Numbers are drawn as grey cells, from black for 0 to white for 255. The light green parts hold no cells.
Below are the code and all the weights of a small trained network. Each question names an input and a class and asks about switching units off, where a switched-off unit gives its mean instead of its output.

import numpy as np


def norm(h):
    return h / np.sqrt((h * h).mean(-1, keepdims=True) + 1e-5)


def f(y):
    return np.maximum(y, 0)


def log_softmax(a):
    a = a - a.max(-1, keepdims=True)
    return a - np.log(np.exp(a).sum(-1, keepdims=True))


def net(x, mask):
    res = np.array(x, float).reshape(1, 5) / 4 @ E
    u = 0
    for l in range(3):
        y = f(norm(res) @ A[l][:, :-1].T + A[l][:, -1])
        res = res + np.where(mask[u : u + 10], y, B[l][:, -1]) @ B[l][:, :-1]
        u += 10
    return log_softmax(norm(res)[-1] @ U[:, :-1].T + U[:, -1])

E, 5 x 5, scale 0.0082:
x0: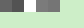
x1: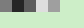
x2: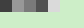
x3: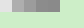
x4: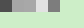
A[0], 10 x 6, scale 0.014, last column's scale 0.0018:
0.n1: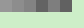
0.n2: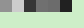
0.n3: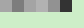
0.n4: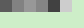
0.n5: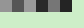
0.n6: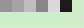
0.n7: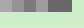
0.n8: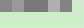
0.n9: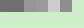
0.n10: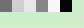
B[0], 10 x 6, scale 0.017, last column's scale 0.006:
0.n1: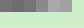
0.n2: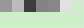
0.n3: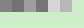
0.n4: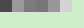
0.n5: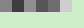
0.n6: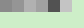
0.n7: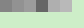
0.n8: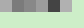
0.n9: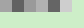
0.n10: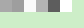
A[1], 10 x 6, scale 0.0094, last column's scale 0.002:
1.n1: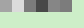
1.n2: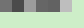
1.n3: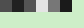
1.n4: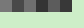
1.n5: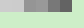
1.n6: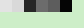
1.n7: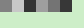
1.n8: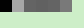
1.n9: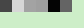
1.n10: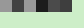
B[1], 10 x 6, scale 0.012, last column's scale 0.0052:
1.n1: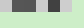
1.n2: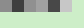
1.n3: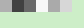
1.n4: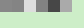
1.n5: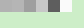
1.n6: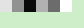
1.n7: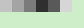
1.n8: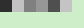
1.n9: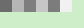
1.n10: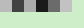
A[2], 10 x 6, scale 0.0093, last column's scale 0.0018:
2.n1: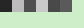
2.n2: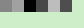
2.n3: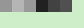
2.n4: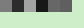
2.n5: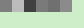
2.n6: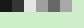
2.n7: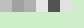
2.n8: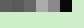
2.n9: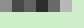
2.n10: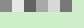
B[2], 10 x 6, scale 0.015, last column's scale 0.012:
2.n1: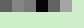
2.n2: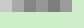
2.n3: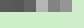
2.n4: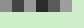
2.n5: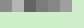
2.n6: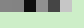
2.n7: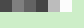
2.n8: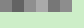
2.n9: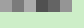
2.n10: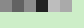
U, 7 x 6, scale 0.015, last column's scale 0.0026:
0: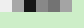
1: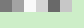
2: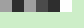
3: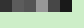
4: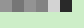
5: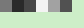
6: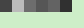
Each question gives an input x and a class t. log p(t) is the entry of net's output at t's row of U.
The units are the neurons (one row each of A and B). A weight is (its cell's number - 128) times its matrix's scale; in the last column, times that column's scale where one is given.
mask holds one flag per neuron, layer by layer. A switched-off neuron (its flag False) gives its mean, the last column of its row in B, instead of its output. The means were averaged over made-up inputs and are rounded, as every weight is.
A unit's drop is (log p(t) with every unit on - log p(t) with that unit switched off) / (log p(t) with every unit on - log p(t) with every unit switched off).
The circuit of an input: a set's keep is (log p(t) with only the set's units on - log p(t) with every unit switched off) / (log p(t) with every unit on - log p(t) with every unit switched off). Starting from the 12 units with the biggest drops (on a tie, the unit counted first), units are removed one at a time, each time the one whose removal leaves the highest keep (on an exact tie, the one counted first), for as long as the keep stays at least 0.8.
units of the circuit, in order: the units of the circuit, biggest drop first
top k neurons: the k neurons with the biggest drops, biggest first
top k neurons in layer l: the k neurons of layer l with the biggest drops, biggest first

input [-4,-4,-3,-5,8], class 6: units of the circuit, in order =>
0.n4, 2.n1
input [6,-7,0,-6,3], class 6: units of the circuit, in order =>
0.n4
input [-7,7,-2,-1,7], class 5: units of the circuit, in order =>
1.n3, 1.n6
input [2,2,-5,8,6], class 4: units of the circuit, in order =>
0.n3, 2.n7
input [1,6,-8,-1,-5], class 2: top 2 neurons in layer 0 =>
0.n2, 0.n9
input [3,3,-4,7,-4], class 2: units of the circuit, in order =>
0.n2, 1.n6
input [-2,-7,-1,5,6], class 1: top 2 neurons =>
0.n10, 2.n6
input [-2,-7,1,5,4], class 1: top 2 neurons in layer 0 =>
0.n10, 0.n6
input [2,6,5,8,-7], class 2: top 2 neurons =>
0.n5, 0.n2
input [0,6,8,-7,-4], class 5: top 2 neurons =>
1.n3, 0.n9
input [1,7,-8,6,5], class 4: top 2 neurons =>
0.n7, 0.n3
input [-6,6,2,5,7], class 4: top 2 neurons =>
0.n3, 2.n6
